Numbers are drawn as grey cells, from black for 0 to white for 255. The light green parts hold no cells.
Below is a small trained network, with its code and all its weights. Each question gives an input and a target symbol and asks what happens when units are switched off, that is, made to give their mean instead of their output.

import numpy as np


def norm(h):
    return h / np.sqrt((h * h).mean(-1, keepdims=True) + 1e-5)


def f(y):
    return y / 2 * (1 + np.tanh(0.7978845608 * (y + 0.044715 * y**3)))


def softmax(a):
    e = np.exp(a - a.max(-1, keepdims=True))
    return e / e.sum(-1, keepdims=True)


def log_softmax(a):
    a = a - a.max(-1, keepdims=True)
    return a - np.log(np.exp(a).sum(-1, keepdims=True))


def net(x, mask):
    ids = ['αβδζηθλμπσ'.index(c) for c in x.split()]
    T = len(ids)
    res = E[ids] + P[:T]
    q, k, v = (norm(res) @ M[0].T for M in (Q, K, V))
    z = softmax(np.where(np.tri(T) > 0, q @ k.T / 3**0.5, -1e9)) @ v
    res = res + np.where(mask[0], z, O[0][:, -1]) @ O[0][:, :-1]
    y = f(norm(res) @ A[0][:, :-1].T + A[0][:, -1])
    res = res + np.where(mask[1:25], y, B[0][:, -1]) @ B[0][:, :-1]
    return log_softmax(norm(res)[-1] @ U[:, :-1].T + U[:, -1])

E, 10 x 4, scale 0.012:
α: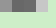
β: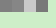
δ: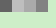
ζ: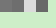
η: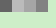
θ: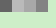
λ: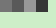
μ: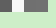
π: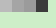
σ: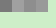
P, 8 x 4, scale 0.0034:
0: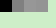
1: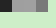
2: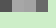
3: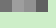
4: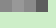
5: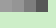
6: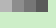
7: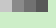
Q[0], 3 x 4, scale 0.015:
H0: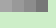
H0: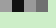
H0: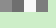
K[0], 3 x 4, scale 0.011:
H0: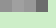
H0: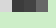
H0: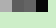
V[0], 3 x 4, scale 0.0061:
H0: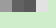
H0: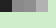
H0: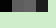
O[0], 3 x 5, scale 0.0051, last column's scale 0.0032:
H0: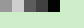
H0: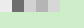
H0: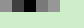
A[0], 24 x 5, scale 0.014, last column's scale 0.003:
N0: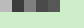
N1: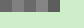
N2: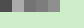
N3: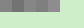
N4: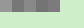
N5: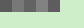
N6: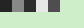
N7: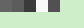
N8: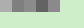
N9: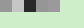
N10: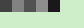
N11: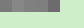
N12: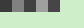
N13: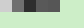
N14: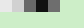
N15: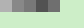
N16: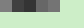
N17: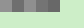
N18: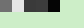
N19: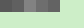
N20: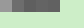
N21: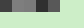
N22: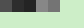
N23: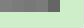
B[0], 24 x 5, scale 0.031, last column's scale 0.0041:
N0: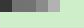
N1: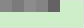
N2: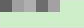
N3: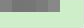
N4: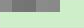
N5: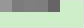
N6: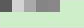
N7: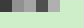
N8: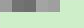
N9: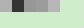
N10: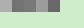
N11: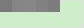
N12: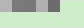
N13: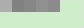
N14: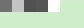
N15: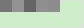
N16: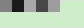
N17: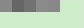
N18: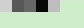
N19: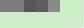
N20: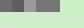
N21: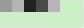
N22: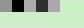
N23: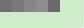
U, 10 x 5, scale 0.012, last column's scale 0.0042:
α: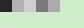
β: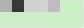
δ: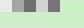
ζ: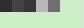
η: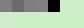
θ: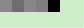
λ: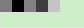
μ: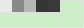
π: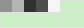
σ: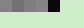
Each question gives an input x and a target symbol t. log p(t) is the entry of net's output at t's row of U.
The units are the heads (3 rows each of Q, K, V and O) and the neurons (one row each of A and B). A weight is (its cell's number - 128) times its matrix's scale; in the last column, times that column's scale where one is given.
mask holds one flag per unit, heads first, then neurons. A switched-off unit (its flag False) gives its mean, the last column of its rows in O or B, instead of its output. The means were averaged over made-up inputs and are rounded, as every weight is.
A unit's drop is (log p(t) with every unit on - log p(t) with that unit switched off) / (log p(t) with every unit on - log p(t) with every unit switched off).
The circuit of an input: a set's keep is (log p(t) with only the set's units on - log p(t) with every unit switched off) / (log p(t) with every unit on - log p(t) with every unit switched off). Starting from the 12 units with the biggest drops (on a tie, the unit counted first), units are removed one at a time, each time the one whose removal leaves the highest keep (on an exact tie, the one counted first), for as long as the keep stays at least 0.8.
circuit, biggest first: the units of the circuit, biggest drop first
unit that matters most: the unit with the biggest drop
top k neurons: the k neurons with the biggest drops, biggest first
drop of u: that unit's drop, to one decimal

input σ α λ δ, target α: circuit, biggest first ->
[N18; N2]
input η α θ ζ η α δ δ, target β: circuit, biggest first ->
[H0; N14; N7; N18]
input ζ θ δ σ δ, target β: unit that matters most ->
N14
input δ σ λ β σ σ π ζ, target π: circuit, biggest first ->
[H0; N21]
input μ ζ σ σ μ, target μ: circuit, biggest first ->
[N9; N2]
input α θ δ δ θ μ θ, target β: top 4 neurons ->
[N14; N21; N7; N18]
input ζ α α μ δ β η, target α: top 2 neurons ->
[N9; N18]
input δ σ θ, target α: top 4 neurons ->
[N9; N18; N22; N8]
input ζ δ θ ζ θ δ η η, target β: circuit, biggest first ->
[H0; N14; N7; N18]
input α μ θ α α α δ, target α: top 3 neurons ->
[N9; N18; N22]
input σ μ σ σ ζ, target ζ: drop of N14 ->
0.3
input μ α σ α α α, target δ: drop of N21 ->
0.1
